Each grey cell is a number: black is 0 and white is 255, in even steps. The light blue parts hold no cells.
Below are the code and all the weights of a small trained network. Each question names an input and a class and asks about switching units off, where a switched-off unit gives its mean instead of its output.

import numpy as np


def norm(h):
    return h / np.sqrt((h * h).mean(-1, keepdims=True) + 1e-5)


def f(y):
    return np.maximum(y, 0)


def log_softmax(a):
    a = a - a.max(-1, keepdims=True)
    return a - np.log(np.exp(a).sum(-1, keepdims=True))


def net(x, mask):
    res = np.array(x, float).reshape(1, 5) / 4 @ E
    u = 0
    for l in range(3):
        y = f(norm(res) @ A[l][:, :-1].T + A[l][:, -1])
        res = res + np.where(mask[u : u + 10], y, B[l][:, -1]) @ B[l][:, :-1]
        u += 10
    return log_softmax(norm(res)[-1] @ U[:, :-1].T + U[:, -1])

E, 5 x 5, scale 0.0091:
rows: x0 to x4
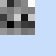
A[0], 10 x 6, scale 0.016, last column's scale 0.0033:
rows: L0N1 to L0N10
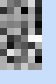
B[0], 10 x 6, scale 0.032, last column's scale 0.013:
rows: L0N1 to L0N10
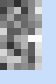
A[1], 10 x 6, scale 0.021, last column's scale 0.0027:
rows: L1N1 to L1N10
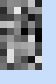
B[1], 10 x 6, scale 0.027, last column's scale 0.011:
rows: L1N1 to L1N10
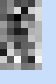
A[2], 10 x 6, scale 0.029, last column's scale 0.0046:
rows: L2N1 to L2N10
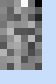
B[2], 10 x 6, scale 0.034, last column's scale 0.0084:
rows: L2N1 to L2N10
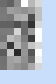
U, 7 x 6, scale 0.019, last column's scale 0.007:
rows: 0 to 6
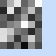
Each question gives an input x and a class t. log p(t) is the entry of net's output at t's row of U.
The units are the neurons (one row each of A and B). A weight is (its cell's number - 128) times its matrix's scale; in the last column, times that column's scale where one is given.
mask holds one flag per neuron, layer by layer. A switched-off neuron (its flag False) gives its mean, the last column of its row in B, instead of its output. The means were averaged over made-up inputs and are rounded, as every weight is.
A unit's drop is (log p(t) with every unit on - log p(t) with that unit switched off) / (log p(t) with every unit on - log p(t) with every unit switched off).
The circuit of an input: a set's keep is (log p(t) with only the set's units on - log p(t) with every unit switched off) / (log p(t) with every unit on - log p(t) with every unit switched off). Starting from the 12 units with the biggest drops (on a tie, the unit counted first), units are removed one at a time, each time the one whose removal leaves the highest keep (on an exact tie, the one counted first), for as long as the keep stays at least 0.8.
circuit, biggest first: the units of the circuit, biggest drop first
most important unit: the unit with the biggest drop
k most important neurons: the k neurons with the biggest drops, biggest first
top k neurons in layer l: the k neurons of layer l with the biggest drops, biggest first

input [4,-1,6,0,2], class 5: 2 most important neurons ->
L0N8, L0N5
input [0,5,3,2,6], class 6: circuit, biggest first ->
L0N2, L1N5
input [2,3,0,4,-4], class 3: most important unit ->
L0N7
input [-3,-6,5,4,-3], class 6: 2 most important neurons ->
L0N2, L0N6
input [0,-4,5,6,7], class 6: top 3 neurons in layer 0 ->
L0N2, L0N6, L0N7
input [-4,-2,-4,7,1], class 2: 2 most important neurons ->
L0N6, L1N3
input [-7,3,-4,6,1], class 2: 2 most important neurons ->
L0N6, L1N3
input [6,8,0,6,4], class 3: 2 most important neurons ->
L0N7, L2N1
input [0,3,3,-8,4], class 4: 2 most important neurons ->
L0N8, L0N6
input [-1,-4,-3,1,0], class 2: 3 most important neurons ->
L0N6, L0N2, L1N3
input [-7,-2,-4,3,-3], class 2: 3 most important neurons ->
L0N6, L0N2, L1N3
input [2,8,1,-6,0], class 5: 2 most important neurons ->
L0N8, L0N2
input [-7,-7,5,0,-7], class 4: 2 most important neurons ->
L0N6, L0N8
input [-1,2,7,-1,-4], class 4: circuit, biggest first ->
L0N8
